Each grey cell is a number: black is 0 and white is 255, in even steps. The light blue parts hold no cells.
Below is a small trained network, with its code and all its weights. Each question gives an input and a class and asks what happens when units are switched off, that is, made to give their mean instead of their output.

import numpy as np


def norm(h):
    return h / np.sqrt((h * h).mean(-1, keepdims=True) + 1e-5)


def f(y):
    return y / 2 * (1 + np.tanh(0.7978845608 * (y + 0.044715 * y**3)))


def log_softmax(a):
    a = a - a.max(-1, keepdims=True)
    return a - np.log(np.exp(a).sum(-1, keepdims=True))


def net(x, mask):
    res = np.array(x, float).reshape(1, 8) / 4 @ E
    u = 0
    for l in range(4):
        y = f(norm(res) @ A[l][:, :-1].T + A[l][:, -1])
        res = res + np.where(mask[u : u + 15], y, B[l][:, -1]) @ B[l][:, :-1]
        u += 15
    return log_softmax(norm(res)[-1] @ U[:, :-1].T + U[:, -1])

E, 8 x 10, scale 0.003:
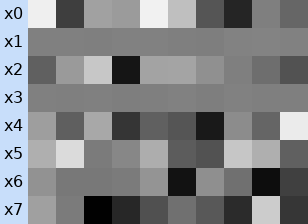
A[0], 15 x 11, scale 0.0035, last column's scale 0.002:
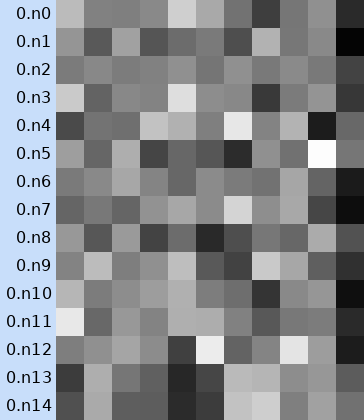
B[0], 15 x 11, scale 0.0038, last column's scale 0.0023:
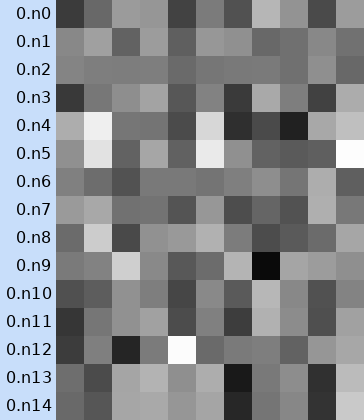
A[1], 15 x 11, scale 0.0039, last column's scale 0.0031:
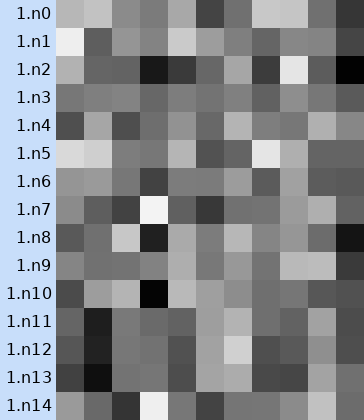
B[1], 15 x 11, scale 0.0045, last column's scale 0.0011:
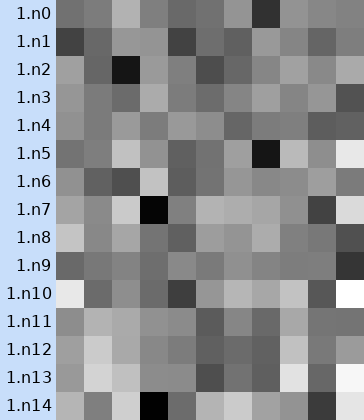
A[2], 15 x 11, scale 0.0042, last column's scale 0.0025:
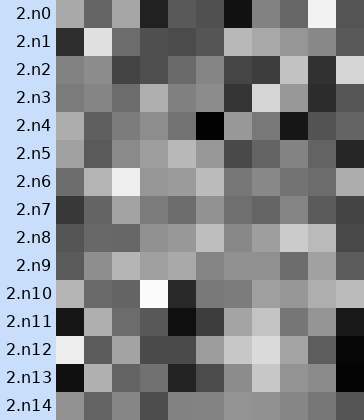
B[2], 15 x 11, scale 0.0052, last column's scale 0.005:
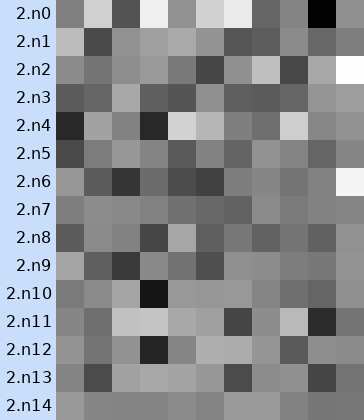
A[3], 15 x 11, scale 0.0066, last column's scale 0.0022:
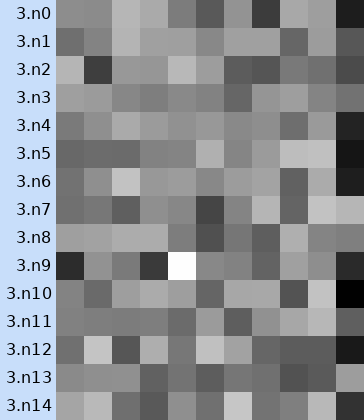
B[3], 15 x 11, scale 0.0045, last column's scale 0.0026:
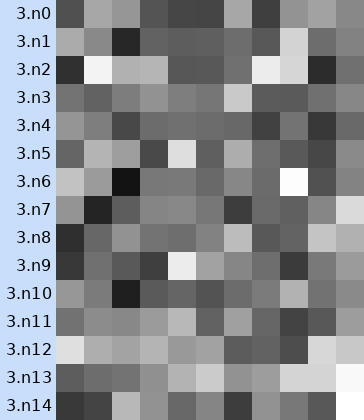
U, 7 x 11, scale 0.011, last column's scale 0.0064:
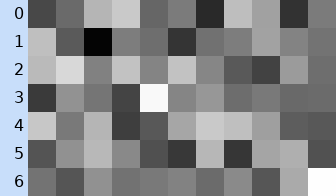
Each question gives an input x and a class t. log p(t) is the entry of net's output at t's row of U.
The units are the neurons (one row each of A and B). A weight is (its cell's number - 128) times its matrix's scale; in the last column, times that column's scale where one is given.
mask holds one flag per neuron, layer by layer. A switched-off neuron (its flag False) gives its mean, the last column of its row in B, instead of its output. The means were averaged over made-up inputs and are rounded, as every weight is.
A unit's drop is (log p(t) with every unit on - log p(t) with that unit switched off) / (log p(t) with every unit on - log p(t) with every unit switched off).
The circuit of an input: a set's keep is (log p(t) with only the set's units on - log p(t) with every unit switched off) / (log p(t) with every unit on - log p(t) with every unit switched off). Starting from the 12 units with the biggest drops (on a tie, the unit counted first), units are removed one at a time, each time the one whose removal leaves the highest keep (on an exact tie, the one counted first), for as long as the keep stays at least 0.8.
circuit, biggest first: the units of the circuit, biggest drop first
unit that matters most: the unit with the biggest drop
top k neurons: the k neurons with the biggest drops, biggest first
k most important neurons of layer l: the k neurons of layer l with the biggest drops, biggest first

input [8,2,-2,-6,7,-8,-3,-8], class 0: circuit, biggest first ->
[3.n2]
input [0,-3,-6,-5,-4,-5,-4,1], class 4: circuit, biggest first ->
[1.n14, 1.n7]
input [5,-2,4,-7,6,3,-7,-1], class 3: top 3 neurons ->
[0.n12, 0.n4, 2.n8]
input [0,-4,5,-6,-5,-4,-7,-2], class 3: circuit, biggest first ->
[0.n12, 3.n9]
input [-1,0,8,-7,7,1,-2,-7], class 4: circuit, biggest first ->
[1.n10, 2.n0]
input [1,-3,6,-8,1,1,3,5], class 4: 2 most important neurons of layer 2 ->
[2.n12, 2.n6]
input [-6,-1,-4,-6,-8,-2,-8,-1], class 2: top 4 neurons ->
[0.n4, 3.n12, 2.n4, 0.n7]
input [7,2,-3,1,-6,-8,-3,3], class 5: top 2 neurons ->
[1.n13, 1.n12]
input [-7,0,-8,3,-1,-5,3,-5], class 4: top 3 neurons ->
[1.n14, 1.n7, 0.n3]
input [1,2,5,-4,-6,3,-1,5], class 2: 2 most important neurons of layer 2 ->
[2.n6, 2.n9]
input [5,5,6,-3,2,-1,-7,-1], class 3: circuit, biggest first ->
[0.n12, 3.n9]
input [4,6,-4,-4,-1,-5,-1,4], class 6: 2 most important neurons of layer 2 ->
[2.n2, 2.n6]
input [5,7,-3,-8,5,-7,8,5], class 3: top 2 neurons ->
[2.n4, 2.n6]
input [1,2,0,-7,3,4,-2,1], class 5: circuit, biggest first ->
[1.n5]
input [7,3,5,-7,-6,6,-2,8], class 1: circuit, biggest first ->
[1.n2, 2.n2, 1.n6]
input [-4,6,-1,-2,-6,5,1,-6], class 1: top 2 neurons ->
[0.n5, 2.n0]
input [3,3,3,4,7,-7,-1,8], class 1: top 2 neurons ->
[1.n2, 0.n4]
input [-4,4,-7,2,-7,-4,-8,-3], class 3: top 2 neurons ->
[0.n5, 2.n8]
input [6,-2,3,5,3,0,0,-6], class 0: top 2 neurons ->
[2.n2, 0.n3]
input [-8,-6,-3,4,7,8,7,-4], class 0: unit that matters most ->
2.n11
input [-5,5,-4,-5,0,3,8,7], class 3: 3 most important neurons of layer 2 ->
[2.n4, 2.n6, 2.n9]
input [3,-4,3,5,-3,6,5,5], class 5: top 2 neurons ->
[1.n5, 2.n6]
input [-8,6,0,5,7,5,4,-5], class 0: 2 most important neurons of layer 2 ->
[2.n11, 2.n13]
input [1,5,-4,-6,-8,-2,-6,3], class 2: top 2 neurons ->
[0.n4, 3.n12]
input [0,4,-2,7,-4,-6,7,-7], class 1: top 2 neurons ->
[3.n10, 2.n8]
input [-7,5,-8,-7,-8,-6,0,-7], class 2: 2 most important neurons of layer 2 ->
[2.n2, 2.n5]
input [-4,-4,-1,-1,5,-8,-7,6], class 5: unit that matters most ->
1.n13
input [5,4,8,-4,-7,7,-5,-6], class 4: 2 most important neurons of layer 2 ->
[2.n2, 2.n0]
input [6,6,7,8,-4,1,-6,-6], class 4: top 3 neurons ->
[2.n2, 1.n10, 0.n13]
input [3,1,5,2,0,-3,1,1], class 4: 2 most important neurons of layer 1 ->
[1.n10, 1.n8]
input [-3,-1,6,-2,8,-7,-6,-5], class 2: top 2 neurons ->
[2.n0, 2.n2]
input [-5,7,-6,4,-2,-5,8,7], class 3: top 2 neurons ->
[2.n4, 2.n6]
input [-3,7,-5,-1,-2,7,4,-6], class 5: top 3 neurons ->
[1.n5, 2.n2, 1.n0]
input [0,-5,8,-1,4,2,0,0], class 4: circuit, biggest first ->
[1.n10]
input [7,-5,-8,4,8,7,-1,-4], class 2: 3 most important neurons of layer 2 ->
[2.n0, 2.n2, 2.n1]
